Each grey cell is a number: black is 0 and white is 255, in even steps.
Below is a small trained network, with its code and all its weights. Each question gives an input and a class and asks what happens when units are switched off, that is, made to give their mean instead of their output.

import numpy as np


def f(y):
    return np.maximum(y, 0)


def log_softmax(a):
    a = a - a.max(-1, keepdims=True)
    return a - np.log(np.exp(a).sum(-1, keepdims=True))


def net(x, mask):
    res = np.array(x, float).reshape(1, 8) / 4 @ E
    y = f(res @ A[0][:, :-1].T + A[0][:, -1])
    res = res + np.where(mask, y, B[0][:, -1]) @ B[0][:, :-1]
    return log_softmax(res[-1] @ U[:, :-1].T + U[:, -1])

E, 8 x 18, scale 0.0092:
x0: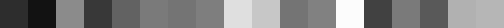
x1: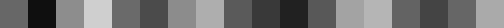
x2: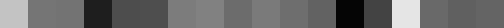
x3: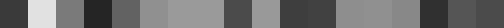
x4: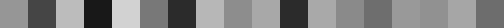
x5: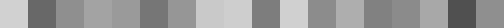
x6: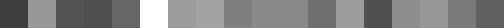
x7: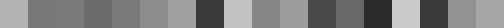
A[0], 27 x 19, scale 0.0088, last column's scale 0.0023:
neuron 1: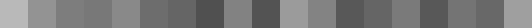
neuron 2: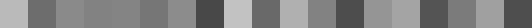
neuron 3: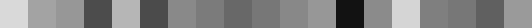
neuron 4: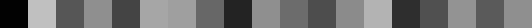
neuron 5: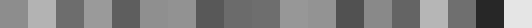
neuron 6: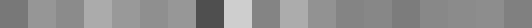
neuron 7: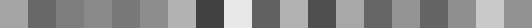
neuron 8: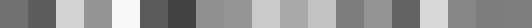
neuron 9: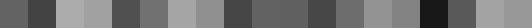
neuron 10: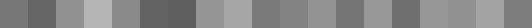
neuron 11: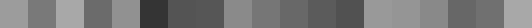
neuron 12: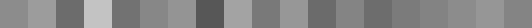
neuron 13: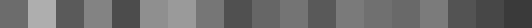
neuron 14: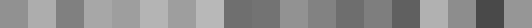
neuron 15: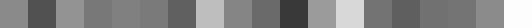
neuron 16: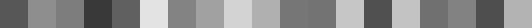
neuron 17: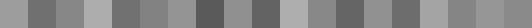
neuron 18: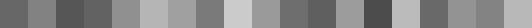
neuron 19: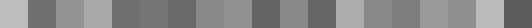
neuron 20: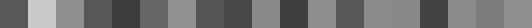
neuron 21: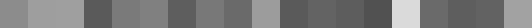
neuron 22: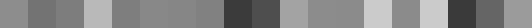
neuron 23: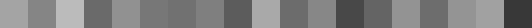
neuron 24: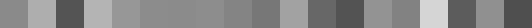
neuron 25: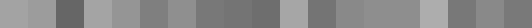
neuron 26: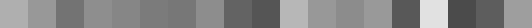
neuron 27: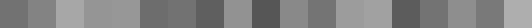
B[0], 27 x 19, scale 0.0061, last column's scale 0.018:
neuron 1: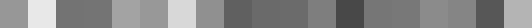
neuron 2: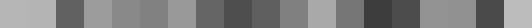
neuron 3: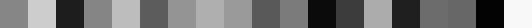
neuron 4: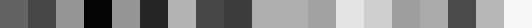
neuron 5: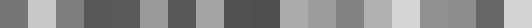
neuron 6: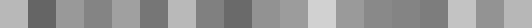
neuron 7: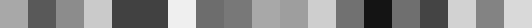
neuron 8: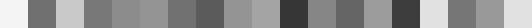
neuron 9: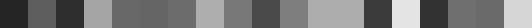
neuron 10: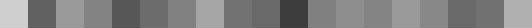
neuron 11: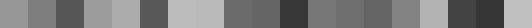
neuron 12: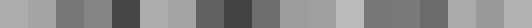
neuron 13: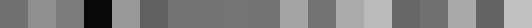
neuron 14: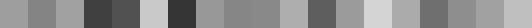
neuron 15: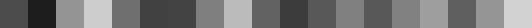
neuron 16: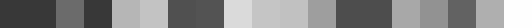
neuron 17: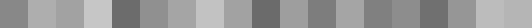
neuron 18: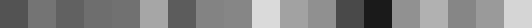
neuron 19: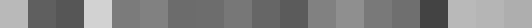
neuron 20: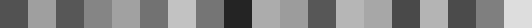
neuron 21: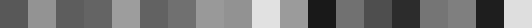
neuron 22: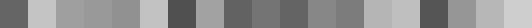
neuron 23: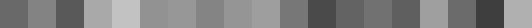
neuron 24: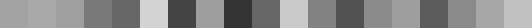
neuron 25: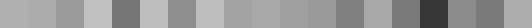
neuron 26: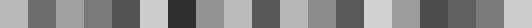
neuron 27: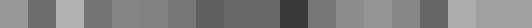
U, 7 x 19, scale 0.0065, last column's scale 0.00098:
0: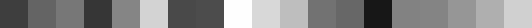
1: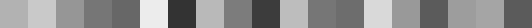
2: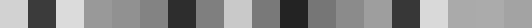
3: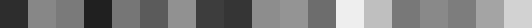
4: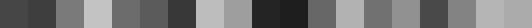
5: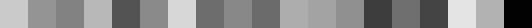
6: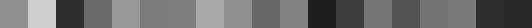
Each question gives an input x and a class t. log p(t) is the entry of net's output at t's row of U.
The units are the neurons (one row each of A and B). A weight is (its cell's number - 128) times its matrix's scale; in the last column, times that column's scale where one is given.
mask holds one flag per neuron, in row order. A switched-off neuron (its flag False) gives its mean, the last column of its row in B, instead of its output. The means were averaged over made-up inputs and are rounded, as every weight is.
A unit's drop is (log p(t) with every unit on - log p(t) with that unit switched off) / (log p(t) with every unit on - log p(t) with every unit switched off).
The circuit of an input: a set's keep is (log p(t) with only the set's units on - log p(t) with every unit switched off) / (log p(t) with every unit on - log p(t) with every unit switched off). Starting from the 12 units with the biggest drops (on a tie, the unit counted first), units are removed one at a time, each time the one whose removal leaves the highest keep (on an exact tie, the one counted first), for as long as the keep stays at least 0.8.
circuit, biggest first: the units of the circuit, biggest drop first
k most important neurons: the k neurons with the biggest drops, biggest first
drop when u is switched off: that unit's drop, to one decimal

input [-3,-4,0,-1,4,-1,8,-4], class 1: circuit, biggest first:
[neuron 14]
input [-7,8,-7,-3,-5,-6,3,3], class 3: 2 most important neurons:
[neuron 4; neuron 13]
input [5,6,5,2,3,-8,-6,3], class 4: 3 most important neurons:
[neuron 9; neuron 15; neuron 3]
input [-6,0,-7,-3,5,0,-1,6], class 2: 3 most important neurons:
[neuron 8; neuron 5; neuron 9]
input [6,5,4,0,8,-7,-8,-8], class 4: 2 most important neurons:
[neuron 9; neuron 15]
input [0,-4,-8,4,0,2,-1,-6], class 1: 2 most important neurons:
[neuron 26; neuron 14]
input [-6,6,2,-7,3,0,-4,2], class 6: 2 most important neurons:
[neuron 3; neuron 11]
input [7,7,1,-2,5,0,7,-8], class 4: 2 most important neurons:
[neuron 15; neuron 9]
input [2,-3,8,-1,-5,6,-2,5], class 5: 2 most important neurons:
[neuron 7; neuron 12]
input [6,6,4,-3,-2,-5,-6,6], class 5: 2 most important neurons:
[neuron 7; neuron 2]
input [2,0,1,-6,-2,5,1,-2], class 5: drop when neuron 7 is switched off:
0.2
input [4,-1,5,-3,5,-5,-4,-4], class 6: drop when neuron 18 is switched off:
-0.1
